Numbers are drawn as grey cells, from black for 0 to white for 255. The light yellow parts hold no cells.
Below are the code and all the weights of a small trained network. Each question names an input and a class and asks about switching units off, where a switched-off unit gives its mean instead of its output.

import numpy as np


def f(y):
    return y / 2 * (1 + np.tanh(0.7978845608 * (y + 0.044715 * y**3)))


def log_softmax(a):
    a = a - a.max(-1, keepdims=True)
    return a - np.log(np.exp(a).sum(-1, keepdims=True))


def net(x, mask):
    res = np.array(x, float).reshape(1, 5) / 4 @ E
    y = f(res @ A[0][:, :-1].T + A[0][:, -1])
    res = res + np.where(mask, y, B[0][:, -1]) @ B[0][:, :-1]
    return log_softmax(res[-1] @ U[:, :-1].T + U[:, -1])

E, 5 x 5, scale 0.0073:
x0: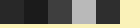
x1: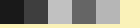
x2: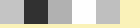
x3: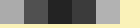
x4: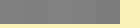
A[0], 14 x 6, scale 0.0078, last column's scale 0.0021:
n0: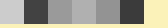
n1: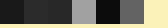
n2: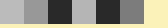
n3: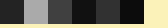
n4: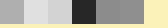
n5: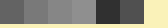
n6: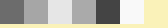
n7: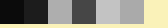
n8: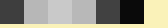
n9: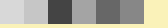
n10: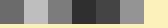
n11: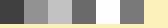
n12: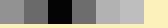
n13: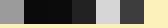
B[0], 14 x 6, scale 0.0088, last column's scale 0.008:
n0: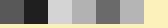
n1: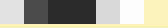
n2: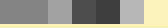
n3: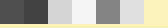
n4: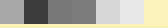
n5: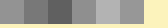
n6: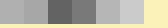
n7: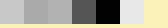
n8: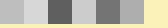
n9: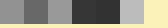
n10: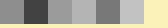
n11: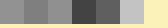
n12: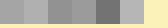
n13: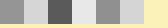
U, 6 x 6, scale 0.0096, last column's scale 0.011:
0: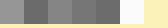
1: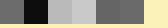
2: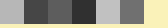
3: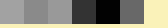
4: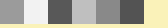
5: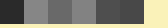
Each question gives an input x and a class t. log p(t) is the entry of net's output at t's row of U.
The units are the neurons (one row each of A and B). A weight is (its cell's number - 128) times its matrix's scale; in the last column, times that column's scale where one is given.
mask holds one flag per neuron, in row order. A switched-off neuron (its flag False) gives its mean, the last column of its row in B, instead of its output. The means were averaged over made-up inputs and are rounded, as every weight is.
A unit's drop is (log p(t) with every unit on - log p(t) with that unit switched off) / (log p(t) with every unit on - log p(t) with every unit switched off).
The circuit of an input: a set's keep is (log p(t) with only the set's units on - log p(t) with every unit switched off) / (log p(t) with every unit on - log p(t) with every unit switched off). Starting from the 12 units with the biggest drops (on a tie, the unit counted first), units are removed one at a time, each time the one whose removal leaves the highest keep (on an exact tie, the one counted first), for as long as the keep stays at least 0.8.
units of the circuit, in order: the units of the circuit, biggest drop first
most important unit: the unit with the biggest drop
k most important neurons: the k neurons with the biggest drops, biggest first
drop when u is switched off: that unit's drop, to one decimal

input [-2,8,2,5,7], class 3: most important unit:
n7
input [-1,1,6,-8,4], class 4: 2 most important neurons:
[n8 n6]
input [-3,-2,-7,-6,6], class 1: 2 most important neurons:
[n3 n10]
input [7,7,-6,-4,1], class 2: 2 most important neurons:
[n1 n5]
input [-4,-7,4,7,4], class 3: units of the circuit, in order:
[n9 n1]
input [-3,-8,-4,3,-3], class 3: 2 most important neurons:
[n9 n2]
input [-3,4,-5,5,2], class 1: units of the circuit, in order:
[n3 n1]
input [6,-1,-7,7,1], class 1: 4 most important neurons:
[n3 n10 n6 n8]
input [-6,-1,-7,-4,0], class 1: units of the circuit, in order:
[n3 n10]
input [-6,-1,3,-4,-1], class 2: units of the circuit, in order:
[n4 n3]
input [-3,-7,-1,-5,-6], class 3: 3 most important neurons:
[n9 n1 n2]
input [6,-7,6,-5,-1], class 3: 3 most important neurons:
[n2 n3 n4]
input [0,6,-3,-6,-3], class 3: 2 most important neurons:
[n7 n13]
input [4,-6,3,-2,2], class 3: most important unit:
n2
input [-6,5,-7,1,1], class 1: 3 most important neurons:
[n3 n1 n10]
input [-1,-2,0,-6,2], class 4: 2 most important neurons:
[n8 n1]
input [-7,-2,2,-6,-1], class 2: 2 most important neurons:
[n4 n13]
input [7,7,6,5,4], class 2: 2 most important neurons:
[n1 n3]
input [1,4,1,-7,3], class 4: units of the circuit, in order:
[n8 n6]
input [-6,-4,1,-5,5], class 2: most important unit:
n4
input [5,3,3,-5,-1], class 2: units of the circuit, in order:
[n1 n3]
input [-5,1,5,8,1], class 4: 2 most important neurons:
[n13 n1]
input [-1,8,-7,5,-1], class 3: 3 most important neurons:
[n7 n11 n0]
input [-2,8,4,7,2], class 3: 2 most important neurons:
[n7 n11]
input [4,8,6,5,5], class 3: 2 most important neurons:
[n7 n3]
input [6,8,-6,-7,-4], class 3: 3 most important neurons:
[n7 n4 n13]
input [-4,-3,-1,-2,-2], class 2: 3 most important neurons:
[n4 n7 n3]
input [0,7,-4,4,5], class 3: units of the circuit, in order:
[n7]
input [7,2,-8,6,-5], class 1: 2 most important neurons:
[n3 n10]
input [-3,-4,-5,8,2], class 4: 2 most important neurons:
[n13 n12]
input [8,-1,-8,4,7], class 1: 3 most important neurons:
[n3 n10 n6]
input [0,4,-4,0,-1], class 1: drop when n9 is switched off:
0.2
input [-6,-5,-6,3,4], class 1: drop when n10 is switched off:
0.3
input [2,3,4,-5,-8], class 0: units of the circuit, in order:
[n3]
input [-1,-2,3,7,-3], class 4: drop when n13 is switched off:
0.4
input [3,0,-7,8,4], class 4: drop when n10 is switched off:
-0.1
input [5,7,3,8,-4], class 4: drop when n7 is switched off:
0.0
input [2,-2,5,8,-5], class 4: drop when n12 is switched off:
0.1
